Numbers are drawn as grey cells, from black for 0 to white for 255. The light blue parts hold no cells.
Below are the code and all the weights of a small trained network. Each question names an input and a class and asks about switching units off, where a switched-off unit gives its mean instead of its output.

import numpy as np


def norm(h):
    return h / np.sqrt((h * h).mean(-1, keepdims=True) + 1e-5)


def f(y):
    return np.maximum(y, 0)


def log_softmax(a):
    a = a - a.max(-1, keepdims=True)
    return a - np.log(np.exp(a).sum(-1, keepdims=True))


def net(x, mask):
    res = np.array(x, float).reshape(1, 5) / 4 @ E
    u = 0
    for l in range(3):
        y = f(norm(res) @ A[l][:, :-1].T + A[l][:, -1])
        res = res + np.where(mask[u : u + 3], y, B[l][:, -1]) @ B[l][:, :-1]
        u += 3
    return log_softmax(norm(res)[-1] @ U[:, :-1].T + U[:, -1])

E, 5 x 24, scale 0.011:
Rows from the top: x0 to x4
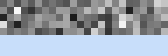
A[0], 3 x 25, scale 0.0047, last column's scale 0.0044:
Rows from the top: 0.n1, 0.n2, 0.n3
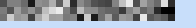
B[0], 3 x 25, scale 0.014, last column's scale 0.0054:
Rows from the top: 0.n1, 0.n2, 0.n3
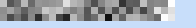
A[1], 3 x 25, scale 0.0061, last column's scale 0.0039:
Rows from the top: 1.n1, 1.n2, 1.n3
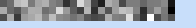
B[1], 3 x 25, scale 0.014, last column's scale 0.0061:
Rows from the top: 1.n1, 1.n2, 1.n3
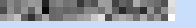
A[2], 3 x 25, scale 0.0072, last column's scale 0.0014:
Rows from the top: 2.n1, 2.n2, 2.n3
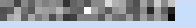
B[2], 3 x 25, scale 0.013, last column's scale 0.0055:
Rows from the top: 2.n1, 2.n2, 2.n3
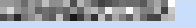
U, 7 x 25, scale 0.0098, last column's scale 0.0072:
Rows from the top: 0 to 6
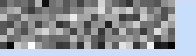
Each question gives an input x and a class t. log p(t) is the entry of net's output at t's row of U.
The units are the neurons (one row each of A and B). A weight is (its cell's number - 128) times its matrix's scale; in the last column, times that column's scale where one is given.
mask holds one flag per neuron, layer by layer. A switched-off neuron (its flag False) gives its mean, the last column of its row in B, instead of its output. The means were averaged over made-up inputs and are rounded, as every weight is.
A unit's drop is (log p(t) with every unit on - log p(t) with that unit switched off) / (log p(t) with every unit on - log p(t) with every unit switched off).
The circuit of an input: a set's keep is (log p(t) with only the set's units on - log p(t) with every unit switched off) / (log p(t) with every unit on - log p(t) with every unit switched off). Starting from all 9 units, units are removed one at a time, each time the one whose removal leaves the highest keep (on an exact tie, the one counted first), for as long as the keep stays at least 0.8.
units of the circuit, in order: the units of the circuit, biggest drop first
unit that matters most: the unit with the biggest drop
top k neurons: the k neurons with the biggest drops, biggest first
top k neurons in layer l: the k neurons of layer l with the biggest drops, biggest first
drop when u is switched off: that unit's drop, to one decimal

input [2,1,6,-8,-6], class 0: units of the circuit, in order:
[1.n1]
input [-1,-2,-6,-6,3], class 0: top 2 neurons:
[0.n1 0.n3]
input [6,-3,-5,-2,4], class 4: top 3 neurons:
[2.n1 0.n1 0.n3]
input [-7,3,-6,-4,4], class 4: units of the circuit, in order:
[0.n2 0.n1]
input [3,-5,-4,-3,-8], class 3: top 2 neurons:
[0.n3 0.n1]
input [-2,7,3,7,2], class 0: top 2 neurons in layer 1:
[1.n2 1.n3]
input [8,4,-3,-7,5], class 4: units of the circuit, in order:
[2.n1 0.n3]
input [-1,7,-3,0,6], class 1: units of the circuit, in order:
[0.n3 2.n2]
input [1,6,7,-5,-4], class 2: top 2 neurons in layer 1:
[1.n3 1.n1]
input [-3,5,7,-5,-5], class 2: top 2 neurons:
[0.n1 1.n3]
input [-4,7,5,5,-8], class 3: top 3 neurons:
[0.n3 1.n3 1.n2]
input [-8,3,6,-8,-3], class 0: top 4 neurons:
[1.n1 2.n3 2.n1 1.n3]
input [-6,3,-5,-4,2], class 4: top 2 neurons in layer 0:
[0.n2 0.n1]
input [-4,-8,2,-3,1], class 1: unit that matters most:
1.n3
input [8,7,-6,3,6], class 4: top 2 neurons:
[1.n3 2.n1]
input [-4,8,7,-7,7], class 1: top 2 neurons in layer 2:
[2.n2 2.n1]
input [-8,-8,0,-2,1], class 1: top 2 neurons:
[1.n3 2.n1]
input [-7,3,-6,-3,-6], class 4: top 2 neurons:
[0.n2 0.n1]
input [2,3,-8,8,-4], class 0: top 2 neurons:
[1.n2 0.n1]
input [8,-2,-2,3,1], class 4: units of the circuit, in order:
[2.n1]
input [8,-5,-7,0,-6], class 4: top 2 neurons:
[2.n1 0.n1]
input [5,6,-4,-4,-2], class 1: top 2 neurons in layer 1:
[1.n2 1.n1]
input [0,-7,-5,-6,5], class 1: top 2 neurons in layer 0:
[0.n1 0.n3]
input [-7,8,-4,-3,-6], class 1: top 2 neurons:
[2.n2 0.n1]
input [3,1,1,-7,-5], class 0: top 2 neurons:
[1.n1 2.n3]
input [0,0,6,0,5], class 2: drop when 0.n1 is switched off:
0.8
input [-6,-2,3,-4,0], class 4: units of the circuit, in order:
[0.n2]
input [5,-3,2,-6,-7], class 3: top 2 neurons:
[0.n3 1.n2]
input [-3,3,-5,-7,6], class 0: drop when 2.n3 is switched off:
0.2
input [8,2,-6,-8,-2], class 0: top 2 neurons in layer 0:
[0.n1 0.n2]
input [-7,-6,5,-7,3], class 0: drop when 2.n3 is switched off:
0.2
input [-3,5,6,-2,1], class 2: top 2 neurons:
[0.n1 1.n3]
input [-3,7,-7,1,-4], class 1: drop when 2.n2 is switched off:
0.5
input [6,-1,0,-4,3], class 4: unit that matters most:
2.n1
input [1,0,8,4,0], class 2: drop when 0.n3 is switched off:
0.0
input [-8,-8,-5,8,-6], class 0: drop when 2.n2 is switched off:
0.1
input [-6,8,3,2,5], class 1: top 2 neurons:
[2.n2 0.n3]
